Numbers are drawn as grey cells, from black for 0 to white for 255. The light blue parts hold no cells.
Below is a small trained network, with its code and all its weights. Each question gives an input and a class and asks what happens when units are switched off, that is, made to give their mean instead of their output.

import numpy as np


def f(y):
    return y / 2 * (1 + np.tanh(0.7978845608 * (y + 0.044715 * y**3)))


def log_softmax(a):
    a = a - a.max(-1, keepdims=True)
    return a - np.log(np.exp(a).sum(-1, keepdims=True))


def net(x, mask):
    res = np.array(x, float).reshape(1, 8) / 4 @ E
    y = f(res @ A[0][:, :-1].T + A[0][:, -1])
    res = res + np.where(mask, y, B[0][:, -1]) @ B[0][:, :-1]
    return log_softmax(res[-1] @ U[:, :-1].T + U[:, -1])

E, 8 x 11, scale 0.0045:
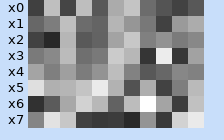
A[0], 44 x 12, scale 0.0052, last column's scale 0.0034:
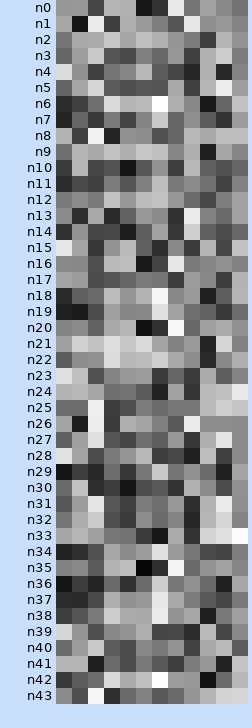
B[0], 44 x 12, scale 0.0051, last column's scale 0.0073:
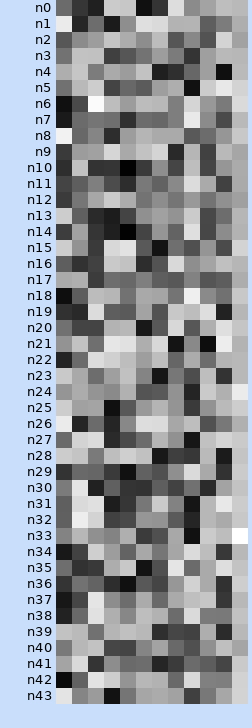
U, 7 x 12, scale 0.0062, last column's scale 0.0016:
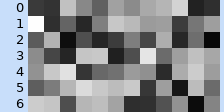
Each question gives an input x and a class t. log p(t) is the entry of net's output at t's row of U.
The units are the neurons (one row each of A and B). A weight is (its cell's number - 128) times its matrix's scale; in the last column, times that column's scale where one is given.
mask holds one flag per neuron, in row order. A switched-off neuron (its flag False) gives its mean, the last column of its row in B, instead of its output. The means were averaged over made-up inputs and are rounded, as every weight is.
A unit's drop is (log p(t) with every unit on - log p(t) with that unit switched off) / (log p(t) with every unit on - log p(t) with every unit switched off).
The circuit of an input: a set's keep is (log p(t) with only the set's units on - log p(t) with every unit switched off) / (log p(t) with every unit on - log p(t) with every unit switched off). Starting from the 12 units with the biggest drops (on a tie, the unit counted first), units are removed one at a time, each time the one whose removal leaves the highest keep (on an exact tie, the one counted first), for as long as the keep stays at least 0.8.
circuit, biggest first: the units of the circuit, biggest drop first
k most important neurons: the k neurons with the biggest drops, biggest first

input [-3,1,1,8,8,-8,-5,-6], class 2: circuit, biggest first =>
n14
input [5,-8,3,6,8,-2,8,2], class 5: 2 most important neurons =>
n21; n9
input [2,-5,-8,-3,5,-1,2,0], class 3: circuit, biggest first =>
n0; n16
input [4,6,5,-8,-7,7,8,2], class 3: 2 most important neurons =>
n35; n20
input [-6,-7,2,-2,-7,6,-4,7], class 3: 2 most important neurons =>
n0; n35
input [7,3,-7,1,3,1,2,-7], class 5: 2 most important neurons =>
n21; n9
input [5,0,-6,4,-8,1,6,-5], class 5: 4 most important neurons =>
n21; n9; n22; n2
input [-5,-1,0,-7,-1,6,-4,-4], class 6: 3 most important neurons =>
n28; n4; n39
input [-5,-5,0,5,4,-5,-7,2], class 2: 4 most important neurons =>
n30; n10; n14; n41
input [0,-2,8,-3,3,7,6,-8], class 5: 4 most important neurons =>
n21; n9; n22; n2
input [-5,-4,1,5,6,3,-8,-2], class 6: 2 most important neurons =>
n28; n4
